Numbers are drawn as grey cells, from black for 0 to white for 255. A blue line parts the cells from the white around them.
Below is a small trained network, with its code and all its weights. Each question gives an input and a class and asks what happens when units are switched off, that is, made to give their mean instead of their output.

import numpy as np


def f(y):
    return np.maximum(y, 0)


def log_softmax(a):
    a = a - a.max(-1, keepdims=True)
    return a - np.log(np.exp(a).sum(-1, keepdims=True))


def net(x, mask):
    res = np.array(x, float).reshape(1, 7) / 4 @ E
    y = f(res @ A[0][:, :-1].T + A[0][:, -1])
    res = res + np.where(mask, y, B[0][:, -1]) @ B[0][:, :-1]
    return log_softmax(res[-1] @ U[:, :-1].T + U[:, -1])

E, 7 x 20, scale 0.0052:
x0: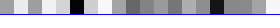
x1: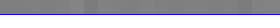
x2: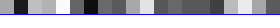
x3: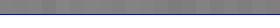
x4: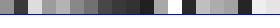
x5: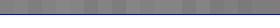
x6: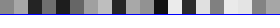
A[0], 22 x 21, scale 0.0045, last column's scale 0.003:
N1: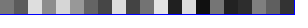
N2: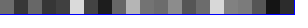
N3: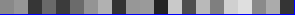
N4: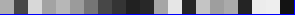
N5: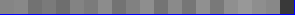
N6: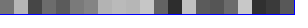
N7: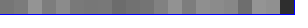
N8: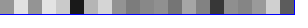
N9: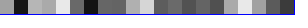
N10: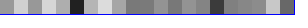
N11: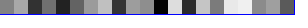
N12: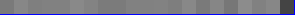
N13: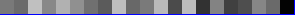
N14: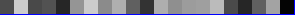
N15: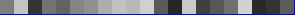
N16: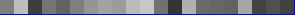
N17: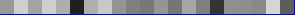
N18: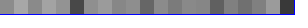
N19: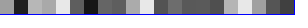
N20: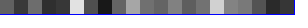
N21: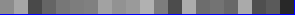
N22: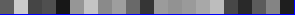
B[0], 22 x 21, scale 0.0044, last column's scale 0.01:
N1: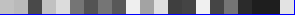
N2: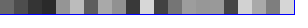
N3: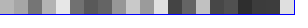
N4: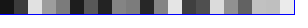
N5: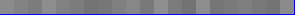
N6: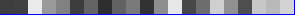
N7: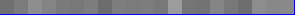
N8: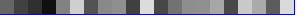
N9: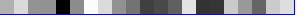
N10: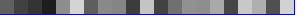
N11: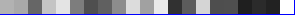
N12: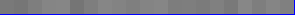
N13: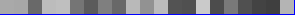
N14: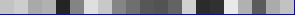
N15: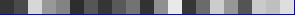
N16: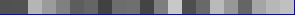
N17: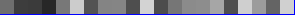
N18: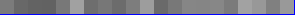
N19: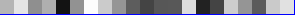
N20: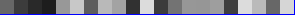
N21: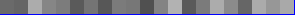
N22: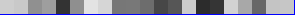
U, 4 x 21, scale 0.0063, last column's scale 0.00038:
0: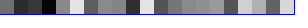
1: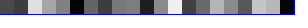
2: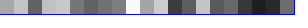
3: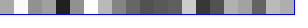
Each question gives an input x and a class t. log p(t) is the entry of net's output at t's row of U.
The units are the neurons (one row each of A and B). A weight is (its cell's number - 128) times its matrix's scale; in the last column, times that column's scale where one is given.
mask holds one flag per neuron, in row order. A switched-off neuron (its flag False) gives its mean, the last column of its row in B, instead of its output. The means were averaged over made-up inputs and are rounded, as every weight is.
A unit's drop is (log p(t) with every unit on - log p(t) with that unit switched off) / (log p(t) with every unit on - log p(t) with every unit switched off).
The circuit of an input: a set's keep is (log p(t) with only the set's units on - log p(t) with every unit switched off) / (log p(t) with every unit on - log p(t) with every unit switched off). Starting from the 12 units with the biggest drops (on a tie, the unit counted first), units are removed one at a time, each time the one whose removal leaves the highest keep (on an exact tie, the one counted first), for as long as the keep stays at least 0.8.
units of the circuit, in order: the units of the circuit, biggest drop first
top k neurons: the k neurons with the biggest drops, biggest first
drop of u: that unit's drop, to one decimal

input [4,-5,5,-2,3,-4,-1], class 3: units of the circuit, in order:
(N19)
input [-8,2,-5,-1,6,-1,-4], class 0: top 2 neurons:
(N20 N2)
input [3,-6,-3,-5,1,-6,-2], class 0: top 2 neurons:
(N19 N9)
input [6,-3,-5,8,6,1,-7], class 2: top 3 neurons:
(N1 N13 N20)
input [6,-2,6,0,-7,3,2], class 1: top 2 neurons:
(N15 N6)
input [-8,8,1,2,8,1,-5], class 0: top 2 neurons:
(N20 N2)
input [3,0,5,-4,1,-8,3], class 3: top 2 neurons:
(N19 N9)
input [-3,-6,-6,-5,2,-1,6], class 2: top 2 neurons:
(N11 N3)
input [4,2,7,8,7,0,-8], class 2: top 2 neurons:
(N1 N13)
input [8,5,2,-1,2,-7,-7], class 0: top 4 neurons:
(N8 N10 N17 N11)
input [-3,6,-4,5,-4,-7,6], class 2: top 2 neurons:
(N11 N3)
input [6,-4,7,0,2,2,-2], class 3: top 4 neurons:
(N19 N9 N20 N2)
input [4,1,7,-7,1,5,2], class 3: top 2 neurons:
(N19 N9)
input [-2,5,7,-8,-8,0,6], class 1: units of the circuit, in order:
(N15)
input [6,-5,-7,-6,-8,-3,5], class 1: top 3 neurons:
(N15 N6 N16)
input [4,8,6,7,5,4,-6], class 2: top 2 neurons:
(N1 N13)
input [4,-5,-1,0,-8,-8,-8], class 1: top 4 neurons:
(N15 N6 N16 N11)
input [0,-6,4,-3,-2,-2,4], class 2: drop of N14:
0.5
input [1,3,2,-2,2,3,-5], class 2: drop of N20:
0.0
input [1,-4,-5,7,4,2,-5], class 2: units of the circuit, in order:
(N1)
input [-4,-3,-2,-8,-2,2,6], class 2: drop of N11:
0.6
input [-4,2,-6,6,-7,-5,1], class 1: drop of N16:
0.1
